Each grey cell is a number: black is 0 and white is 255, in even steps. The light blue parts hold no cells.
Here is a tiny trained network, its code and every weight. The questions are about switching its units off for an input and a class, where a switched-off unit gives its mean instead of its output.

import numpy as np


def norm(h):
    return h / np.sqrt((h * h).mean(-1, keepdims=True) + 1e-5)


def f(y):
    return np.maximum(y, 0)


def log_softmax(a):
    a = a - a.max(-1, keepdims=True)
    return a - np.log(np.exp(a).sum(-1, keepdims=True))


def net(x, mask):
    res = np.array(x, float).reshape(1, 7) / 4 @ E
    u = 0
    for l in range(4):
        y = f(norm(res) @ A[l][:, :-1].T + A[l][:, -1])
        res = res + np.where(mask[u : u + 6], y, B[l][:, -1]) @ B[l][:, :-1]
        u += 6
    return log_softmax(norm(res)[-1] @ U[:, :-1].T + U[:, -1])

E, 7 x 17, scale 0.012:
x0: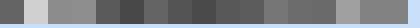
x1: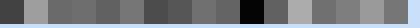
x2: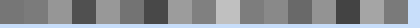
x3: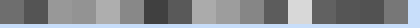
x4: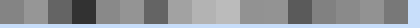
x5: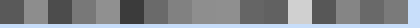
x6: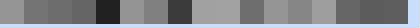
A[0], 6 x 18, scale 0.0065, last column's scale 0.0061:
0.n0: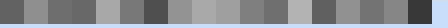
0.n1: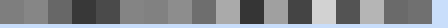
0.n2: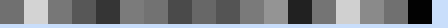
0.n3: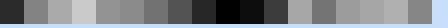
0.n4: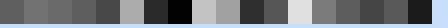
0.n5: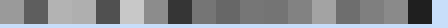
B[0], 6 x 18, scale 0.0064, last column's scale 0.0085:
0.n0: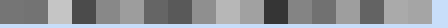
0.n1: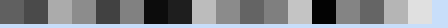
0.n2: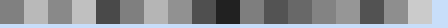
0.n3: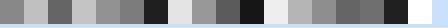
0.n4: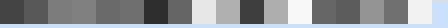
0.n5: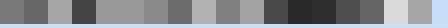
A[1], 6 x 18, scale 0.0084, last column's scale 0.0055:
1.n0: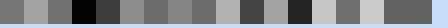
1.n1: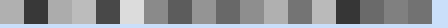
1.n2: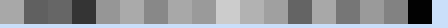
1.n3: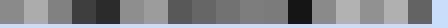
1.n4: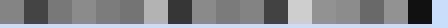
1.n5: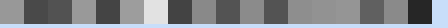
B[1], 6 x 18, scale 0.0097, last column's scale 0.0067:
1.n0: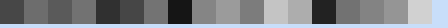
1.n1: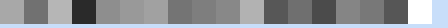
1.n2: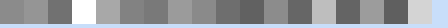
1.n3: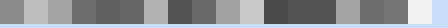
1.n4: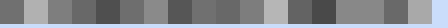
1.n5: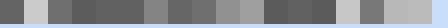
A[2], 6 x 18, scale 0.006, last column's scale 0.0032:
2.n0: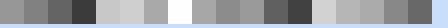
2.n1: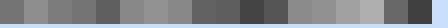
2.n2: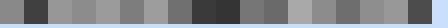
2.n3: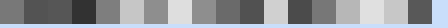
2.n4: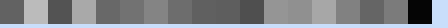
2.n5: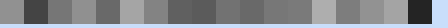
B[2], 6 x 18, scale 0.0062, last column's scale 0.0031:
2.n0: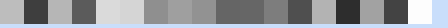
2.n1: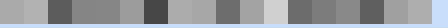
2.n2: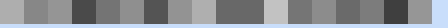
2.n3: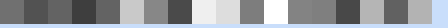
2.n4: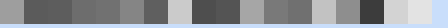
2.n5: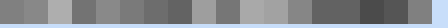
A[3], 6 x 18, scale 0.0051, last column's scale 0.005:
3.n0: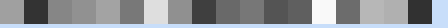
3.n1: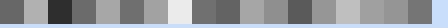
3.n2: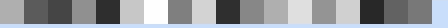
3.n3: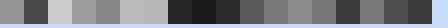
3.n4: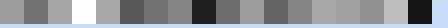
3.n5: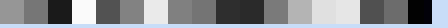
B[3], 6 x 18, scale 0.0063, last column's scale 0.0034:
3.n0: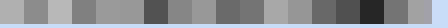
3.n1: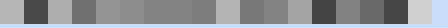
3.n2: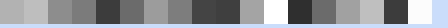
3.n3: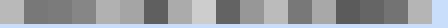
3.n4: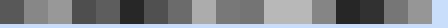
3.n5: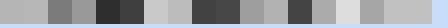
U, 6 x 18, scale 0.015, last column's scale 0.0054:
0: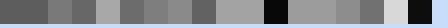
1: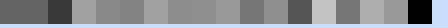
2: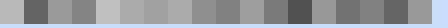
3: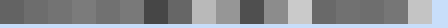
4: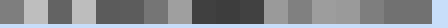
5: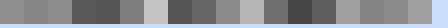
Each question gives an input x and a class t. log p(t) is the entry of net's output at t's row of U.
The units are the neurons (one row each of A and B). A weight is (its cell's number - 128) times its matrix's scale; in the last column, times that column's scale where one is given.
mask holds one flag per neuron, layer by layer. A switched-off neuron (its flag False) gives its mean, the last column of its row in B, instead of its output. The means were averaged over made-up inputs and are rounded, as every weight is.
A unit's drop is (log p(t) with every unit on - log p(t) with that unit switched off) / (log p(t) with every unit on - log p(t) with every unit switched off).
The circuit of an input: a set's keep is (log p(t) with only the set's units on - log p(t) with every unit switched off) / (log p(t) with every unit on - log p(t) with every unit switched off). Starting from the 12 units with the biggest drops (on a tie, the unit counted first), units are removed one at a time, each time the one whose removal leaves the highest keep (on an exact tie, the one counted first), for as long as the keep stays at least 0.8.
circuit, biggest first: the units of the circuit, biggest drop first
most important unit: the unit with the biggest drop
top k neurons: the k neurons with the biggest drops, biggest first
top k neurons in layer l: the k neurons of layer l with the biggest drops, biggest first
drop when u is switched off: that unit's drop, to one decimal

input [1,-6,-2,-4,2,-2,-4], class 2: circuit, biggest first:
(2.n0 1.n0)
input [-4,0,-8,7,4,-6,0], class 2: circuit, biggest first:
(0.n1)
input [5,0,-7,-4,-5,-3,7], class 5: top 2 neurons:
(0.n5 1.n3)
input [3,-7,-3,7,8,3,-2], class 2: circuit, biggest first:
(0.n1 1.n0)
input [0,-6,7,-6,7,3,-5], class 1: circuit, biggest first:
(1.n0 1.n2 1.n1)
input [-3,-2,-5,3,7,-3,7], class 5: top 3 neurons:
(0.n3 1.n1 3.n2)
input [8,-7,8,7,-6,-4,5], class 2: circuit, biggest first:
(1.n0 0.n1)
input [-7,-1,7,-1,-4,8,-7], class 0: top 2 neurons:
(0.n0 3.n2)
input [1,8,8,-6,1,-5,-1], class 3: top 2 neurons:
(0.n1 1.n0)
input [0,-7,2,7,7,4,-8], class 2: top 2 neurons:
(0.n1 2.n0)
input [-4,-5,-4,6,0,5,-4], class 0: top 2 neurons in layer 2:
(2.n3 2.n0)
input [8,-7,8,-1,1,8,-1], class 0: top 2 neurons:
(0.n3 0.n4)
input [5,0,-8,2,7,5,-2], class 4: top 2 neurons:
(0.n1 1.n1)
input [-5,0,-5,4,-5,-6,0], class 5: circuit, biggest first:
(1.n5)
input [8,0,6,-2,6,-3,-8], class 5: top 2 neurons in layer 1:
(1.n3 1.n2)
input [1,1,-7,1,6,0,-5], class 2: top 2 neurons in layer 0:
(0.n1 0.n4)
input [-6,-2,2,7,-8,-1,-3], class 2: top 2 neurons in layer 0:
(0.n4 0.n1)
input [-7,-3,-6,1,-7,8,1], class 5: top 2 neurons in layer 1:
(1.n5 1.n2)
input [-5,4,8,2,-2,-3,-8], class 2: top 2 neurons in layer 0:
(0.n4 0.n1)
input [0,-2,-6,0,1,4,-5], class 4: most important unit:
1.n1
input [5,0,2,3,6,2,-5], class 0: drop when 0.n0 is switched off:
0.3
